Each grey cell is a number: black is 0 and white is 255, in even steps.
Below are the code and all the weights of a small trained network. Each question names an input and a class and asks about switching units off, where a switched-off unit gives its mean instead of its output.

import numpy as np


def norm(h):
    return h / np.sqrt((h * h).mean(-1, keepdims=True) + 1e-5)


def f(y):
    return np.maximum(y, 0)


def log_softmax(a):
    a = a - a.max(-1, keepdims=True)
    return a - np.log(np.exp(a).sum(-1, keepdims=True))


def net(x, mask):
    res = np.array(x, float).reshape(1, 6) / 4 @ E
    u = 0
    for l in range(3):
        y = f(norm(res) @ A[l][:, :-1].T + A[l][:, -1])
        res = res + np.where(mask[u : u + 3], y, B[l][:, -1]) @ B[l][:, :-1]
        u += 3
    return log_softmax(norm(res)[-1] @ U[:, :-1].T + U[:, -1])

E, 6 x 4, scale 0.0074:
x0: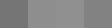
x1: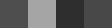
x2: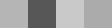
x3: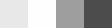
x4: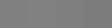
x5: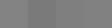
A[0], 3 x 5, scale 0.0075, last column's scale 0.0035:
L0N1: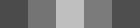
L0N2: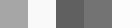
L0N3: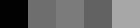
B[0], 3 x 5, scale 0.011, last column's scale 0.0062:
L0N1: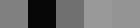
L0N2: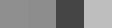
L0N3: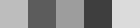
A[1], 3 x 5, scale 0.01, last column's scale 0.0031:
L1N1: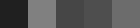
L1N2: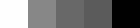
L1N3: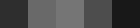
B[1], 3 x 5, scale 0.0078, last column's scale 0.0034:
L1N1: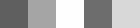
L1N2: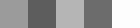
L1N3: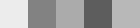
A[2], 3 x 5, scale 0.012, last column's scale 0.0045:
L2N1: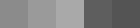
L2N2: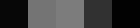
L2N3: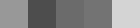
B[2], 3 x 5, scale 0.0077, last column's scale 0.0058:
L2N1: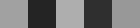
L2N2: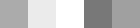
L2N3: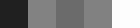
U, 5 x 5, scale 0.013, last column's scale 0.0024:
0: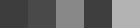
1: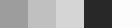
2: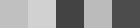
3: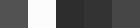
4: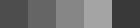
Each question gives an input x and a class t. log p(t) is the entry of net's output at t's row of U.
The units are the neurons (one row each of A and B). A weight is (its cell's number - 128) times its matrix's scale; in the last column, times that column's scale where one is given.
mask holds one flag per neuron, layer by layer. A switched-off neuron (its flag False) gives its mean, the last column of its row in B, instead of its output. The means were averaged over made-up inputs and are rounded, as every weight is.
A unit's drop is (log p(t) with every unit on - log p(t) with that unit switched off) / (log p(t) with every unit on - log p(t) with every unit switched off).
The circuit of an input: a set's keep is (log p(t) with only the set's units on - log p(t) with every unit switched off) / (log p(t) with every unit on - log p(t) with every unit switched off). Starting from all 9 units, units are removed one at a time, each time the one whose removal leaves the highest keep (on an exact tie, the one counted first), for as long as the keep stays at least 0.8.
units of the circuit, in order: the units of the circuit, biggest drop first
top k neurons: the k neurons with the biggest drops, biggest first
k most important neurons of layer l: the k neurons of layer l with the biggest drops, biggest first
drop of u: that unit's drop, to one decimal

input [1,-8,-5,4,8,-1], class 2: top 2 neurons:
L0N2, L0N3
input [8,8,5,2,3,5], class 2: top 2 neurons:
L0N2, L2N3
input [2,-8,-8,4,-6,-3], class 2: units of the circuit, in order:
L0N2
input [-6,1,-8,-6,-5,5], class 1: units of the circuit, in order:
L1N1, L2N2
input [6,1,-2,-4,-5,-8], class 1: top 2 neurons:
L0N2, L1N1
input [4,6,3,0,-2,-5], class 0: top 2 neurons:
L0N3, L1N2
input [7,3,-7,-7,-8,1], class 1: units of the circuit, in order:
L2N2, L1N1
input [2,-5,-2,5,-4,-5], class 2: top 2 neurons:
L0N2, L0N3
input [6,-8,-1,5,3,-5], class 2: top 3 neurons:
L0N3, L0N2, L1N1
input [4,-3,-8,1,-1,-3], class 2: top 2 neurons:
L0N2, L2N3
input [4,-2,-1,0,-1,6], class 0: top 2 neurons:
L0N2, L0N1
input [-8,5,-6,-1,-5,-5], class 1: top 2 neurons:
L1N1, L2N2
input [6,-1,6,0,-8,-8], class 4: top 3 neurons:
L0N3, L1N1, L0N1
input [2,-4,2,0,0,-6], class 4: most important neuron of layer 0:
L0N3
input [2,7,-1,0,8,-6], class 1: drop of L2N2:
0.1
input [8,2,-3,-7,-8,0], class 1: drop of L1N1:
0.3
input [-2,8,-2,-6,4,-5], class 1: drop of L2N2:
0.2
